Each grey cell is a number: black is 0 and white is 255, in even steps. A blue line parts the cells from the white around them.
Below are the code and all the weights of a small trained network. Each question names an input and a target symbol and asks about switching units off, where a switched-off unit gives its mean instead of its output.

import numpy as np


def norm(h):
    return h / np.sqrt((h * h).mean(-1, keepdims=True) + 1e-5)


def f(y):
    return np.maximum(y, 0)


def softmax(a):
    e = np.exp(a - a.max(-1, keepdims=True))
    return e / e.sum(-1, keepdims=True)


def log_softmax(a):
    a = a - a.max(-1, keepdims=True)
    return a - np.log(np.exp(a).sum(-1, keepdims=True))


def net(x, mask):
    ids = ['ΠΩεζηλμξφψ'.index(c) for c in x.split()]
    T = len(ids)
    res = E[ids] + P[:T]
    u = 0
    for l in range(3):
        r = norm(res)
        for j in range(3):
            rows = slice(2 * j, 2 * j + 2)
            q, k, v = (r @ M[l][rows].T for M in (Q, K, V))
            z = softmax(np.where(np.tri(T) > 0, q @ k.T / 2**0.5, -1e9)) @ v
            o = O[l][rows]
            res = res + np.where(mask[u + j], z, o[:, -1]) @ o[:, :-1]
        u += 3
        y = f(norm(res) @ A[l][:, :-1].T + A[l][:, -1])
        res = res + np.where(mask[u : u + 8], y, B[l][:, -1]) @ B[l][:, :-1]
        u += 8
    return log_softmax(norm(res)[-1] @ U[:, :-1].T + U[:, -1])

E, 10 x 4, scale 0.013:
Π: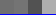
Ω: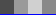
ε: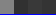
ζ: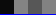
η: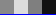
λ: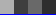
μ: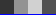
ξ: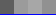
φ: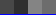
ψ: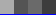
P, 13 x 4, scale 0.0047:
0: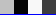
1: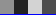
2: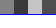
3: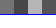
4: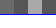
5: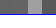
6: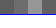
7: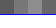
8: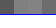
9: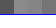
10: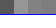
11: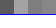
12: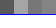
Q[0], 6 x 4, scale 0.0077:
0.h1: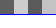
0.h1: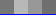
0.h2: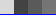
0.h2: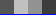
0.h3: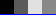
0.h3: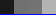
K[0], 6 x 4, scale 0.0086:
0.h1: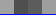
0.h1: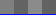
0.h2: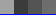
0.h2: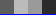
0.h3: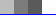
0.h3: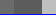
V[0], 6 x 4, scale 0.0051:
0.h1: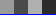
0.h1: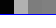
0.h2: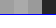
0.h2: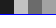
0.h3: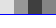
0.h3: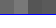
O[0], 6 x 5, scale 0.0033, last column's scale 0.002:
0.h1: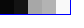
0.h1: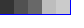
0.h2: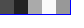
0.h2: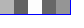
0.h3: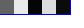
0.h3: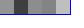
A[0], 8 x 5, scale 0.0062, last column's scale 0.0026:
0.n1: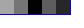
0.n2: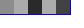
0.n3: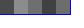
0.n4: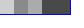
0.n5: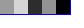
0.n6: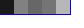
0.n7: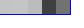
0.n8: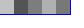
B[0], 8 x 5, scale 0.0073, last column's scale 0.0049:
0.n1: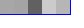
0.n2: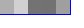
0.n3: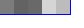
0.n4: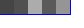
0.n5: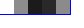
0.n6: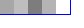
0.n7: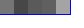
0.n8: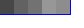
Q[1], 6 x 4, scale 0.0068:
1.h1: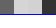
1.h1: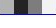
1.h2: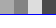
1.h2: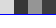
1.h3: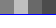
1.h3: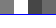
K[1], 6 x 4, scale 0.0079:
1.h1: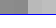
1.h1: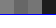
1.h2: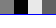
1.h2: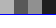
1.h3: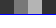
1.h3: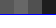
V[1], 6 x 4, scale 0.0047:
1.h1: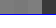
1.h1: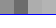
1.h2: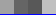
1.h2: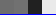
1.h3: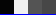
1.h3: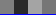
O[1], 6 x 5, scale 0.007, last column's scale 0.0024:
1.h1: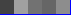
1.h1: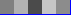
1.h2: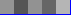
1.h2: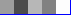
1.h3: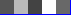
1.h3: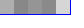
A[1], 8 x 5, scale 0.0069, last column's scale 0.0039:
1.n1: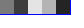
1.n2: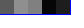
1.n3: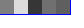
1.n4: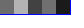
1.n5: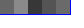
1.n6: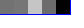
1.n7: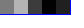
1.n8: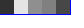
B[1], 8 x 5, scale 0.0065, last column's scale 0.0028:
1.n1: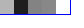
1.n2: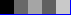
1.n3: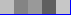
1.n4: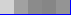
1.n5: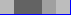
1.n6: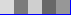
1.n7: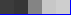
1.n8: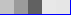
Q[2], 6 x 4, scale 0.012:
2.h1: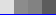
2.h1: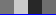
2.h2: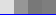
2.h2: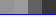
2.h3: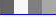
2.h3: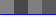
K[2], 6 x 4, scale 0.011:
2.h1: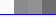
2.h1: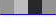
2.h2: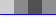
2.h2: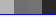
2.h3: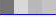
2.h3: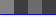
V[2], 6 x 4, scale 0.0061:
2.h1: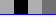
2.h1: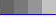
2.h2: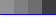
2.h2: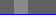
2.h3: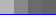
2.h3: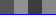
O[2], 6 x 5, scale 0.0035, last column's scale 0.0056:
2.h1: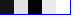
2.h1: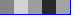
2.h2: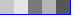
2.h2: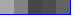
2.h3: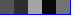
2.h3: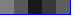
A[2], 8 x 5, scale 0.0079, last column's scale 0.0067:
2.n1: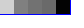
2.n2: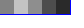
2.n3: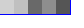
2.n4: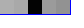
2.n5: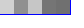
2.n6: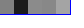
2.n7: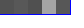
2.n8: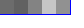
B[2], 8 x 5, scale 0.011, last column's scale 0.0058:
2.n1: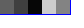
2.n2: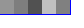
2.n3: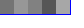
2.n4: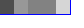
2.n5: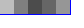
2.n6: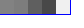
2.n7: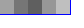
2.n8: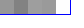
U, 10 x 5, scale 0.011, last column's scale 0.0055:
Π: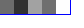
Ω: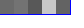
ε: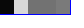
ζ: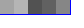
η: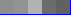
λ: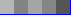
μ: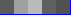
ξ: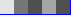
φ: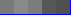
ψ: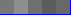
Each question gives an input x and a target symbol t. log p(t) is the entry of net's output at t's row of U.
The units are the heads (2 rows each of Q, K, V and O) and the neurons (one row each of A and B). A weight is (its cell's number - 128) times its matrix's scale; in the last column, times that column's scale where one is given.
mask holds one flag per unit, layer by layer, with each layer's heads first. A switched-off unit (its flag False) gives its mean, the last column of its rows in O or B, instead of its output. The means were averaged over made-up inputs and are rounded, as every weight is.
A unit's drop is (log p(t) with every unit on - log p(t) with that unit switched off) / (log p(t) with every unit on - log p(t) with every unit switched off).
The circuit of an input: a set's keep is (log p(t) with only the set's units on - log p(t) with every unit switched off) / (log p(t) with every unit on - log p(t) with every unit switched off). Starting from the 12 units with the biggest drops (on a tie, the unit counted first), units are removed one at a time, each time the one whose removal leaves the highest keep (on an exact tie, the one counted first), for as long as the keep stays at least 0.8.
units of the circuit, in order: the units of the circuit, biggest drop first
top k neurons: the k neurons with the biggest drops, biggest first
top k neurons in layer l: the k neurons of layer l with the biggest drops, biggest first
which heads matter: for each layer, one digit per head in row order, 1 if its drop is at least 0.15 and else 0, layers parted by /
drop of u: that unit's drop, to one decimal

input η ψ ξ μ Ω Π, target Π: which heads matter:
000 / 010 / 000
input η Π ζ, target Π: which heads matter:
010 / 010 / 100
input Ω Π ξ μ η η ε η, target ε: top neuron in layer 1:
[1.n8]
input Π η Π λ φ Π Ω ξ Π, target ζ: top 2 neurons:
[0.n2, 2.n3]
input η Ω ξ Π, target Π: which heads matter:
000 / 110 / 000
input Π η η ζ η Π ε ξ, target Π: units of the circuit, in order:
[0.h2, 1.n1]
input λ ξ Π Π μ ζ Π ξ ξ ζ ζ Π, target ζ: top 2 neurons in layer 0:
[0.n2, 0.n5]
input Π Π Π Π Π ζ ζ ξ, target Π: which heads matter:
010 / 100 / 011
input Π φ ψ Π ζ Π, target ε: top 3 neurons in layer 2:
[2.n4, 2.n3, 2.n7]
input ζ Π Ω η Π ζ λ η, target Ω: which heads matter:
000 / 011 / 000
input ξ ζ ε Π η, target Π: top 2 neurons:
[1.n7, 0.n7]
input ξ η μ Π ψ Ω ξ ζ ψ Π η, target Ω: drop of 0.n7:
0.6
